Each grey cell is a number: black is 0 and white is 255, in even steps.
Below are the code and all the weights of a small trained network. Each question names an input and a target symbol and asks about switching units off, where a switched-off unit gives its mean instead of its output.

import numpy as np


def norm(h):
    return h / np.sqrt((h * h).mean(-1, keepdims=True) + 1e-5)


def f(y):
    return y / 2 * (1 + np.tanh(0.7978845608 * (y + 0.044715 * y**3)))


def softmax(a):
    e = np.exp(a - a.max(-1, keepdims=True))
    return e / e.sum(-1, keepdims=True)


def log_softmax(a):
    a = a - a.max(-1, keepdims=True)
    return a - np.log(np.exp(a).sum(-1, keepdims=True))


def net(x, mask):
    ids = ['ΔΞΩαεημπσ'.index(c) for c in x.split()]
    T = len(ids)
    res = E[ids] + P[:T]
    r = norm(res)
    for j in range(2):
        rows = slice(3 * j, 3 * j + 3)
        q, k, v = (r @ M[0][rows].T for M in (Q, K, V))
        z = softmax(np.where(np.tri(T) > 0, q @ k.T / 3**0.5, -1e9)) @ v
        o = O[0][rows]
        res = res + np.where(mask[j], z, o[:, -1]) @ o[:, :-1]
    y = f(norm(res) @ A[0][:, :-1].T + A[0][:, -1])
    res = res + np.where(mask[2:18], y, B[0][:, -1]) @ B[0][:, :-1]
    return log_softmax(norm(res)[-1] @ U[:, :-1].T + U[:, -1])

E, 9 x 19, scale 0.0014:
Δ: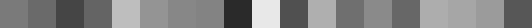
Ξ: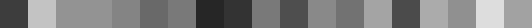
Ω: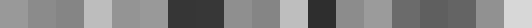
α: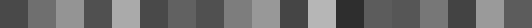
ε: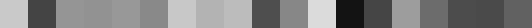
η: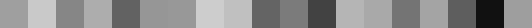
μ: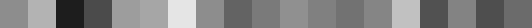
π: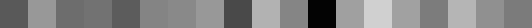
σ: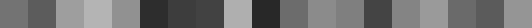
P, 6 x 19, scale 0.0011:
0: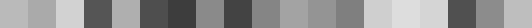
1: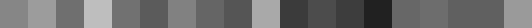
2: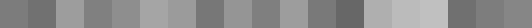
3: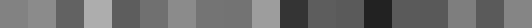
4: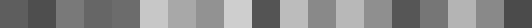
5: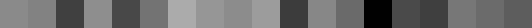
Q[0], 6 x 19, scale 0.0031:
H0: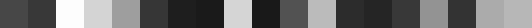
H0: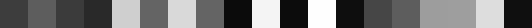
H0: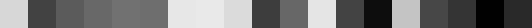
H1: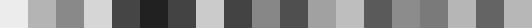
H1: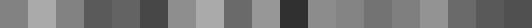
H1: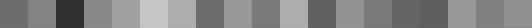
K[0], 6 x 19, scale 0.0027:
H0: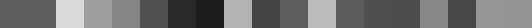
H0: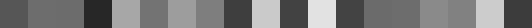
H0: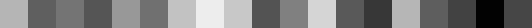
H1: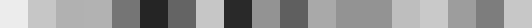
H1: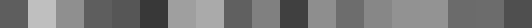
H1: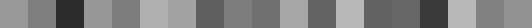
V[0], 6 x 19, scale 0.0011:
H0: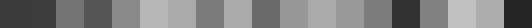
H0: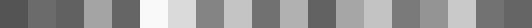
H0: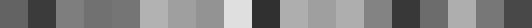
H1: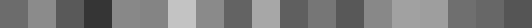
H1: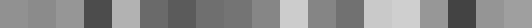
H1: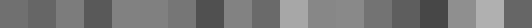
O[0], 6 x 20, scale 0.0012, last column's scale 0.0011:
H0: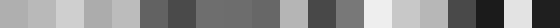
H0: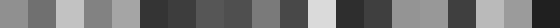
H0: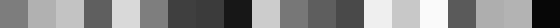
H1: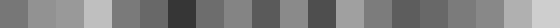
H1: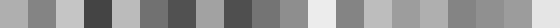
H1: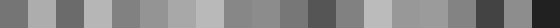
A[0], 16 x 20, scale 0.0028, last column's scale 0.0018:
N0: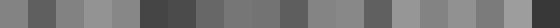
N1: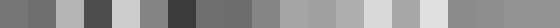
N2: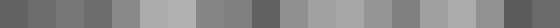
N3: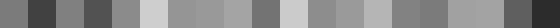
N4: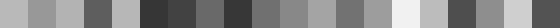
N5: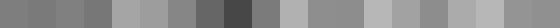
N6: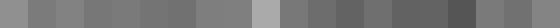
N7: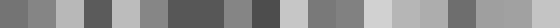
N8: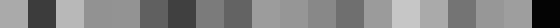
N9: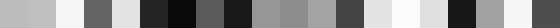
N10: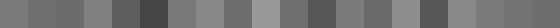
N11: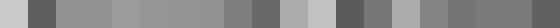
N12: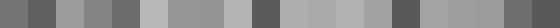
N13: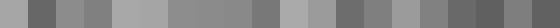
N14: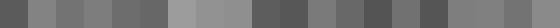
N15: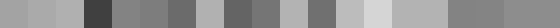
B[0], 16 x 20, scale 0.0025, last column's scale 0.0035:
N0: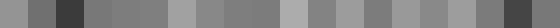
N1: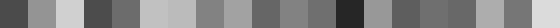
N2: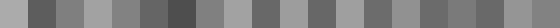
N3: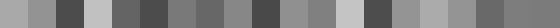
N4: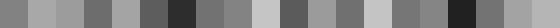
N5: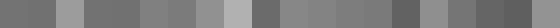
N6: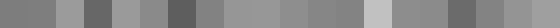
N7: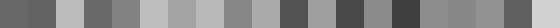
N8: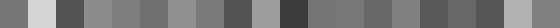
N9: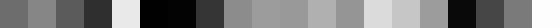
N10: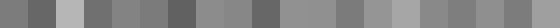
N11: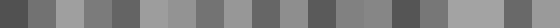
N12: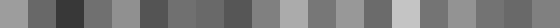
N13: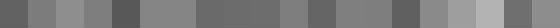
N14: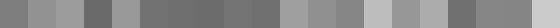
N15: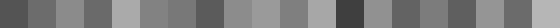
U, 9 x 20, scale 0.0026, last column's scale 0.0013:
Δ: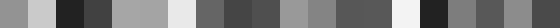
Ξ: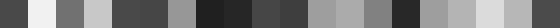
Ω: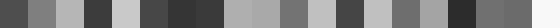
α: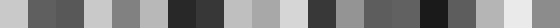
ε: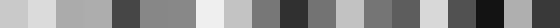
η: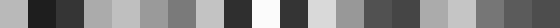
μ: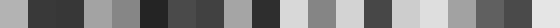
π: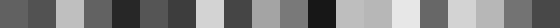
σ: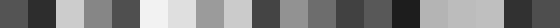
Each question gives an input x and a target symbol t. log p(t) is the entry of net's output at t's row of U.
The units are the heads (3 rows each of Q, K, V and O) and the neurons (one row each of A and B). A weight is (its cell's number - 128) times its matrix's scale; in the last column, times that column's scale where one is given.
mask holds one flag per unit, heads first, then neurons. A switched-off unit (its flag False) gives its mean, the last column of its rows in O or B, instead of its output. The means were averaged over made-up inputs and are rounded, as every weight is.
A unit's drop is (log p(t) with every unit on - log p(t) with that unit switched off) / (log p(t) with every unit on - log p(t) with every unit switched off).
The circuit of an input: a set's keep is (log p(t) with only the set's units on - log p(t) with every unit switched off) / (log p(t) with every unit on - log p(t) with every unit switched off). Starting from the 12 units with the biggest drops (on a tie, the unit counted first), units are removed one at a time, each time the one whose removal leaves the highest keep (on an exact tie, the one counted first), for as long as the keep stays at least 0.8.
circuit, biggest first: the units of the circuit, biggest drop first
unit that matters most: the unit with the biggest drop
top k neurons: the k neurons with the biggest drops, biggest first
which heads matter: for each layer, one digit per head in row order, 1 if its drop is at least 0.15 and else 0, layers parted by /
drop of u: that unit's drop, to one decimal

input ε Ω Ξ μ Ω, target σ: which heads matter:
10
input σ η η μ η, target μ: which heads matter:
01
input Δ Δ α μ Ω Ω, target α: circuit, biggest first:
(N9 N7)
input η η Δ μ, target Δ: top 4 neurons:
(N9 N7 N4 N1)
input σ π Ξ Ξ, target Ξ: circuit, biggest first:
(N9 N7 N1)
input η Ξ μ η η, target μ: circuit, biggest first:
(N12 N3)
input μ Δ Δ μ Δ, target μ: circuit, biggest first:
(N3 N2)
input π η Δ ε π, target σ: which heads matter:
10
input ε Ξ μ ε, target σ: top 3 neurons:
(N9 N11 N4)
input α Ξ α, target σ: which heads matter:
11
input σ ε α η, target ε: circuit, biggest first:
(N9 N1)
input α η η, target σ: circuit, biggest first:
(N9 N4)
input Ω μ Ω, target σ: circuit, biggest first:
(H0 N9)
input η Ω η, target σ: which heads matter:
00
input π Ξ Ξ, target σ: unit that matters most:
H0
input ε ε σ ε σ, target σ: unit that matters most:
H0
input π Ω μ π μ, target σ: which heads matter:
10
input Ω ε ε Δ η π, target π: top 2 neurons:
(N9 N1)
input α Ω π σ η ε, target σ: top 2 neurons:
(N9 N11)
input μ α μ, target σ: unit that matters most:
N9
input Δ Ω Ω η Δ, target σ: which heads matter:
11
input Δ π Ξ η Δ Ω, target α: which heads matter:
00
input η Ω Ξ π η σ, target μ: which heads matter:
00
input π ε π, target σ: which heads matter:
00
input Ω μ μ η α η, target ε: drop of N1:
0.3
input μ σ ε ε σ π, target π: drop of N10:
0.2
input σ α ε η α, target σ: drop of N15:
0.0
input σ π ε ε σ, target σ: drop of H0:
1.4
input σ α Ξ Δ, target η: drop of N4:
0.1
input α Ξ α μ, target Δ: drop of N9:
0.6
